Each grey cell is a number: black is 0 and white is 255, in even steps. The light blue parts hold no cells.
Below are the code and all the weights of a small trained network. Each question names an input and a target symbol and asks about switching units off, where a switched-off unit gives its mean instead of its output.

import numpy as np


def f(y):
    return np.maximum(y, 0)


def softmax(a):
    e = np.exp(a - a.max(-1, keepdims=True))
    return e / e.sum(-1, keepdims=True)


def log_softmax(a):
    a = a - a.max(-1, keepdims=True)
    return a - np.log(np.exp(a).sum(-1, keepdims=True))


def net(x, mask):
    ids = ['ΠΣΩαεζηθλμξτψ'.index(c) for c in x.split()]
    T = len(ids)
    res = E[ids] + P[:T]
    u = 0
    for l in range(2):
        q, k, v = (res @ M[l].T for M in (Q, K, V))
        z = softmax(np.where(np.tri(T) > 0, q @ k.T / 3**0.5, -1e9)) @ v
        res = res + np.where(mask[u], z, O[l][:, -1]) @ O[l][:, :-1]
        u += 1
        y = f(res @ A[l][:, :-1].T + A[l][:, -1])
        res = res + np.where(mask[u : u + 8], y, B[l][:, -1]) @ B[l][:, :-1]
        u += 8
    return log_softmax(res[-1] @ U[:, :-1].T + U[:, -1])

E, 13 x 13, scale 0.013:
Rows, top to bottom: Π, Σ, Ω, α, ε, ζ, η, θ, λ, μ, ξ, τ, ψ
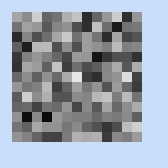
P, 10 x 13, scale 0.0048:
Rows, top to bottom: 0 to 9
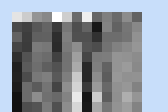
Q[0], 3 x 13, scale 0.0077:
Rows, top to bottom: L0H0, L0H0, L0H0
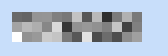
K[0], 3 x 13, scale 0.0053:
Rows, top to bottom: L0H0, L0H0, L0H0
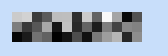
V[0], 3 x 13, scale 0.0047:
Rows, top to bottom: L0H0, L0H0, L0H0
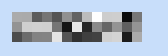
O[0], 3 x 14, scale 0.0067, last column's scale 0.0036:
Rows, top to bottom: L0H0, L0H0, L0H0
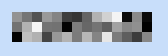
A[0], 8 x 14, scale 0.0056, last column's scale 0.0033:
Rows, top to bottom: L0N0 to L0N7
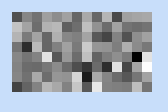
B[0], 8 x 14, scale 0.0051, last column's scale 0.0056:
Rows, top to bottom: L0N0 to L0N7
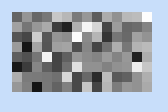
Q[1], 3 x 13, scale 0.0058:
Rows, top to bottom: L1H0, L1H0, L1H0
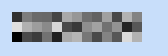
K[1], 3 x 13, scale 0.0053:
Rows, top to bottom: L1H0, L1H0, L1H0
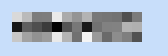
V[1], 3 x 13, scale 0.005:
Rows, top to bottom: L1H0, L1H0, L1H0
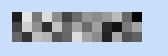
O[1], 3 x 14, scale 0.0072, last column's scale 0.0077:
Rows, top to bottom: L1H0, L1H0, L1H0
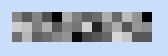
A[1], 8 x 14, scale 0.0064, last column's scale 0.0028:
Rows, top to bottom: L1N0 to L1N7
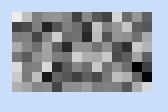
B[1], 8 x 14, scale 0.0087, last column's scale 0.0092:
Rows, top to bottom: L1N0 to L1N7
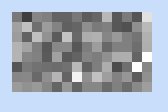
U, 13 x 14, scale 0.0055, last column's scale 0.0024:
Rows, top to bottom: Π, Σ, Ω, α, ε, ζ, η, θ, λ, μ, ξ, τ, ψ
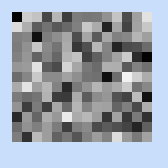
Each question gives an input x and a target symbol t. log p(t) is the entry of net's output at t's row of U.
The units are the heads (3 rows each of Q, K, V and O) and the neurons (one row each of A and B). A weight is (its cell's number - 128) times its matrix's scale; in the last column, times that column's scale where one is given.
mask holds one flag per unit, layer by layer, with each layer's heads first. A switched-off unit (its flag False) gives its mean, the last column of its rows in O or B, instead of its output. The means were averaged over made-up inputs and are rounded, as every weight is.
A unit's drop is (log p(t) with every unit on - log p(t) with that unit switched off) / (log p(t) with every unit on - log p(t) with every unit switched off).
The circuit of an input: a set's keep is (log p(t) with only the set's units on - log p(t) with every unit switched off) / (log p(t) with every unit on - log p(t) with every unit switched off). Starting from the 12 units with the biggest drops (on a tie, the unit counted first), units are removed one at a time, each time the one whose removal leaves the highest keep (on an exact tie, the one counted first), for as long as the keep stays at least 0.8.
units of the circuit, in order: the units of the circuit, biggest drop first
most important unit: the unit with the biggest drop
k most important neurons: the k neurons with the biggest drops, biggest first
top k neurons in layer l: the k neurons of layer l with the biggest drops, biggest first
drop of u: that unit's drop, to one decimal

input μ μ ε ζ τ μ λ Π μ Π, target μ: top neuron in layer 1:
[L1N4]
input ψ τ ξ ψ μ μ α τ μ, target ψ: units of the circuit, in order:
[L0H0, L1H0, L1N2, L0N1]
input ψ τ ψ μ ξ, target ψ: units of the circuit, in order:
[L0H0, L1H0, L1N2]
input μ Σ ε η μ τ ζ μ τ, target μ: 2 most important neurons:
[L1N4, L0N0]
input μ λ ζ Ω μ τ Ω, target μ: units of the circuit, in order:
[L1H0, L0H0, L1N4, L0N5]
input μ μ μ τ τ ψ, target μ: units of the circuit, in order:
[L1H0, L0H0]
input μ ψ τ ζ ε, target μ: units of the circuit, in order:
[L1H0, L0H0, L1N4]
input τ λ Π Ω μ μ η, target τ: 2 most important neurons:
[L1N0, L0N2]
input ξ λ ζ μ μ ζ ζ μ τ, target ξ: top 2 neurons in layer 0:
[L0N2, L0N3]
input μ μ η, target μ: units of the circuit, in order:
[L1H0, L0H0]
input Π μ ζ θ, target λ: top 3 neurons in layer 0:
[L0N4, L0N0, L0N3]
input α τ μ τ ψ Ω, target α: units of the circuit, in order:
[L1H0, L1N1, L0N4, L1N2]
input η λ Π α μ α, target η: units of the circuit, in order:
[L0H0, L1N0]
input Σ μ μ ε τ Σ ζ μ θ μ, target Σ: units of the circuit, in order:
[L1H0, L1N3, L1N0]
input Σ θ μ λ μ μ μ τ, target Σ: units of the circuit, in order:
[L1H0, L1N3, L1N0]
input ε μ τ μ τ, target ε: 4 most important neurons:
[L1N6, L0N2, L0N4, L1N0]
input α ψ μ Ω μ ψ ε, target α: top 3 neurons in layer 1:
[L1N1, L1N2, L1N4]
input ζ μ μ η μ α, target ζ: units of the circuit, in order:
[L1H0, L0H0]
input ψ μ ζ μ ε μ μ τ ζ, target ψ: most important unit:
L0H0
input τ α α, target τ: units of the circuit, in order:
[L1H0, L0H0, L1N0, L0N2]
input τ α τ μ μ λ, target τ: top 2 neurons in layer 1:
[L1N0, L1N4]
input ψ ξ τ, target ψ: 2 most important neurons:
[L1N2, L1N0]
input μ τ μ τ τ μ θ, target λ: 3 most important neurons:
[L1N5, L0N4, L0N0]
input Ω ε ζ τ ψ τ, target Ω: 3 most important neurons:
[L1N1, L0N7, L0N4]
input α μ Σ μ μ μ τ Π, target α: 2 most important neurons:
[L1N1, L0N4]
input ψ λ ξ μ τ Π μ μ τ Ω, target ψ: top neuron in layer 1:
[L1N2]
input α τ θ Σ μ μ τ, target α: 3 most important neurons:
[L1N1, L0N4, L1N2]
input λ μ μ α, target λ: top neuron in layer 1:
[L1N1]
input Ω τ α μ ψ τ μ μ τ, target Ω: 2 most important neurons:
[L0N7, L1N1]
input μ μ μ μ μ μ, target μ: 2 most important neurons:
[L1N4, L0N0]
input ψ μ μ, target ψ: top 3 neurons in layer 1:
[L1N2, L1N0, L1N1]
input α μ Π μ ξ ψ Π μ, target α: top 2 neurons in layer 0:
[L0N4, L0N3]
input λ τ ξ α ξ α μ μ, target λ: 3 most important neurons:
[L1N1, L0N5, L1N4]
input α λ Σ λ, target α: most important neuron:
[L1N1]
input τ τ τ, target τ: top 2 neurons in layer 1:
[L1N0, L1N2]
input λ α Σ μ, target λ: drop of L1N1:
0.3
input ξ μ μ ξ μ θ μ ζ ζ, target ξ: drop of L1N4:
0.2
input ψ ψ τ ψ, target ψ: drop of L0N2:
0.2
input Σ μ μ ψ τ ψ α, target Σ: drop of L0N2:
0.0
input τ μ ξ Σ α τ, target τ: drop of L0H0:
0.6
